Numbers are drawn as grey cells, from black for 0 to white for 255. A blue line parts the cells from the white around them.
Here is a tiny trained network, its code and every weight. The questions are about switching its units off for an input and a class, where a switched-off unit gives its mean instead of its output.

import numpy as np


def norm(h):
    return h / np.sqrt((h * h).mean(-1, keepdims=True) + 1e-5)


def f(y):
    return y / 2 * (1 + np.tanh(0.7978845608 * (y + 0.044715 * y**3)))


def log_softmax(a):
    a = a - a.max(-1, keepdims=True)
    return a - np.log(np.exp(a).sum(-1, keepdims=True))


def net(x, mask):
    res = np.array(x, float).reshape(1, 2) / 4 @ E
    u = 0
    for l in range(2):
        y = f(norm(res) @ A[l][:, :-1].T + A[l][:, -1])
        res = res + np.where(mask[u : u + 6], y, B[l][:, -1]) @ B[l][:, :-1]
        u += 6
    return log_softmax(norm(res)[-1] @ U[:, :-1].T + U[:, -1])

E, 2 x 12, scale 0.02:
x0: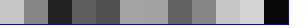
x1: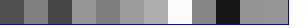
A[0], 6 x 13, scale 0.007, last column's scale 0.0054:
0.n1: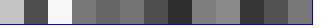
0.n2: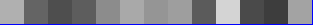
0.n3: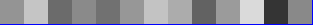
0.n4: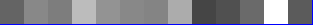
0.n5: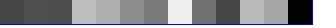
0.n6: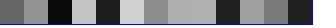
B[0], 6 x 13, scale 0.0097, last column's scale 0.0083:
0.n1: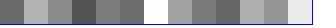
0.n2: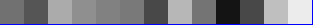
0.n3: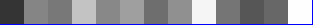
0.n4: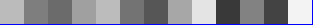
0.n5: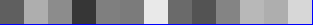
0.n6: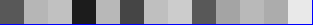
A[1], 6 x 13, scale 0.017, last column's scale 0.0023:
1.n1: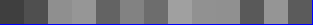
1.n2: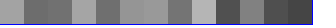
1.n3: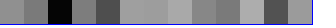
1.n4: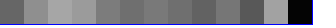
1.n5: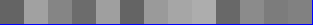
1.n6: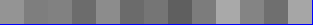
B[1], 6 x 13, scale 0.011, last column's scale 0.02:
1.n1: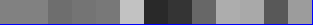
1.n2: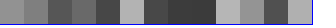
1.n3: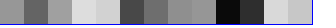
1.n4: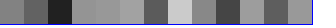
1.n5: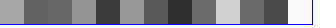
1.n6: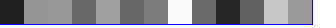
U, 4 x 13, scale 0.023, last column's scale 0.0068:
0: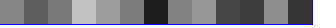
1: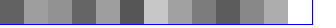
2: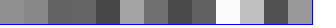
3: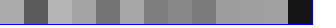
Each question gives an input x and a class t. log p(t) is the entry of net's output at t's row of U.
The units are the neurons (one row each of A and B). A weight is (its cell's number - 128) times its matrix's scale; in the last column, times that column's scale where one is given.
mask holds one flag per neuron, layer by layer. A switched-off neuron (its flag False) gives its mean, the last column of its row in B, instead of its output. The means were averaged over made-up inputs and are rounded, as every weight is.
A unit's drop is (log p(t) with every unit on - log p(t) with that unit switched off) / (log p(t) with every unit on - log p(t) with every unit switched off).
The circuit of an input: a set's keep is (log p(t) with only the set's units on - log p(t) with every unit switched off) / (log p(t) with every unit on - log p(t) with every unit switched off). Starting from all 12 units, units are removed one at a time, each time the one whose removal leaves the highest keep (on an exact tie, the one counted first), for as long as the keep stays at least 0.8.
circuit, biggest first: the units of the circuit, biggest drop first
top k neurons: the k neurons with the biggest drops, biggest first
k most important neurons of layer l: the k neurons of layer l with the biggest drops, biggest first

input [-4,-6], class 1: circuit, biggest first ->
[0.n1]
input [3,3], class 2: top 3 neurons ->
[1.n5, 0.n6, 0.n4]
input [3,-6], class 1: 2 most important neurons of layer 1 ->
[1.n6, 1.n5]
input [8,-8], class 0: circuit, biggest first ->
[0.n6, 1.n6, 1.n5, 1.n3]
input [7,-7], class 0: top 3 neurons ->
[0.n6, 1.n6, 0.n5]
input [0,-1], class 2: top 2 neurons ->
[1.n3, 0.n1]
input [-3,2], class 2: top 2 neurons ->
[1.n3, 0.n2]
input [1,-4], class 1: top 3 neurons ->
[0.n3, 0.n4, 1.n5]
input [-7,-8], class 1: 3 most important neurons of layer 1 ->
[1.n5, 1.n3, 1.n2]
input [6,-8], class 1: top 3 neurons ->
[1.n6, 1.n5, 0.n1]
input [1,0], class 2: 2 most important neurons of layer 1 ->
[1.n3, 1.n1]
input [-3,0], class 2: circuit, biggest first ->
[1.n3, 0.n2]
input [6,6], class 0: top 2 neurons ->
[1.n3, 0.n3]
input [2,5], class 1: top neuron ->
[0.n6]
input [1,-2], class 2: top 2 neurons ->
[1.n3, 0.n1]
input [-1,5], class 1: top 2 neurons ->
[1.n2, 0.n6]
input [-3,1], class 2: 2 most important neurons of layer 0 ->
[0.n2, 0.n4]
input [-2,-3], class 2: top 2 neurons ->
[0.n1, 1.n3]
